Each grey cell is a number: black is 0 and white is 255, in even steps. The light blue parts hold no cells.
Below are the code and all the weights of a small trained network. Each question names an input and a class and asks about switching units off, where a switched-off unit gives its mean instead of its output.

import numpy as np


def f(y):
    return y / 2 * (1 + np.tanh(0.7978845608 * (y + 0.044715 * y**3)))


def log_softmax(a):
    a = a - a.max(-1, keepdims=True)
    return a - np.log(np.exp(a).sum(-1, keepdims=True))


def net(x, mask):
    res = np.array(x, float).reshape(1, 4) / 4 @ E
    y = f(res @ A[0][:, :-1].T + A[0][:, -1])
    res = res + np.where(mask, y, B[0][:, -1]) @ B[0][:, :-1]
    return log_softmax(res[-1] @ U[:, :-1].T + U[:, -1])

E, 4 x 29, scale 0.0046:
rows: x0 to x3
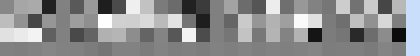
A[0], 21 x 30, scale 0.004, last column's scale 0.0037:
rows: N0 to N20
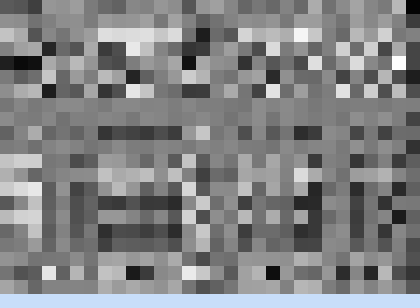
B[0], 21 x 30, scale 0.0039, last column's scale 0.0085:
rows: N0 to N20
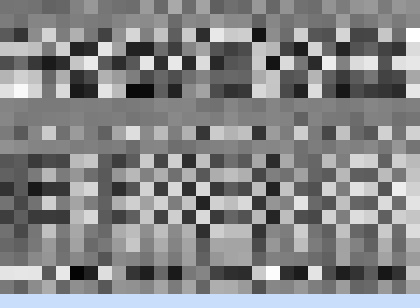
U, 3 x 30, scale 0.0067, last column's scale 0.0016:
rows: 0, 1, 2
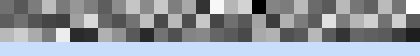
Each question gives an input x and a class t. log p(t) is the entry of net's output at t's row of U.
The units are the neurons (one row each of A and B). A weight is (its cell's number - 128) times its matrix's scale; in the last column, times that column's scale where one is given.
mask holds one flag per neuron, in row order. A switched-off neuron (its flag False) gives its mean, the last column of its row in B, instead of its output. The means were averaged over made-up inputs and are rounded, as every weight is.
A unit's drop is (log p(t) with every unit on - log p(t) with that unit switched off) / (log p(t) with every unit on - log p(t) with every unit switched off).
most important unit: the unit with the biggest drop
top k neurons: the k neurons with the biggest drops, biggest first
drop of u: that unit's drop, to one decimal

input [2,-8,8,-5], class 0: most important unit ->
N14
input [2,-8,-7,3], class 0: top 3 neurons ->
[N14; N16; N9]
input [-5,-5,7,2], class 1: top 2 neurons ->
[N13; N15]
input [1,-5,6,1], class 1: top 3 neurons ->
[N13; N15; N11]
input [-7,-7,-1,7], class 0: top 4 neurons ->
[N14; N9; N6; N16]
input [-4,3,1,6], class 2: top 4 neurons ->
[N19; N14; N16; N9]
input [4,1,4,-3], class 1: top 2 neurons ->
[N13; N19]
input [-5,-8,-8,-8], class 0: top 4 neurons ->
[N14; N9; N16; N13]
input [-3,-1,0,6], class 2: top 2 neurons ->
[N2; N4]
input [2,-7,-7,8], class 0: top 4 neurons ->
[N14; N16; N9; N13]
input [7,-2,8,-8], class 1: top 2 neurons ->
[N13; N15]
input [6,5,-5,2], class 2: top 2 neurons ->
[N6; N3]
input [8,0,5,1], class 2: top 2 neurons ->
[N6; N3]
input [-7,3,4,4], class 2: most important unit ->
N19
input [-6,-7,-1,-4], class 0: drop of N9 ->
0.3
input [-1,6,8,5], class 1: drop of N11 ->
0.2
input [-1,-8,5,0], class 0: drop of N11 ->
0.0
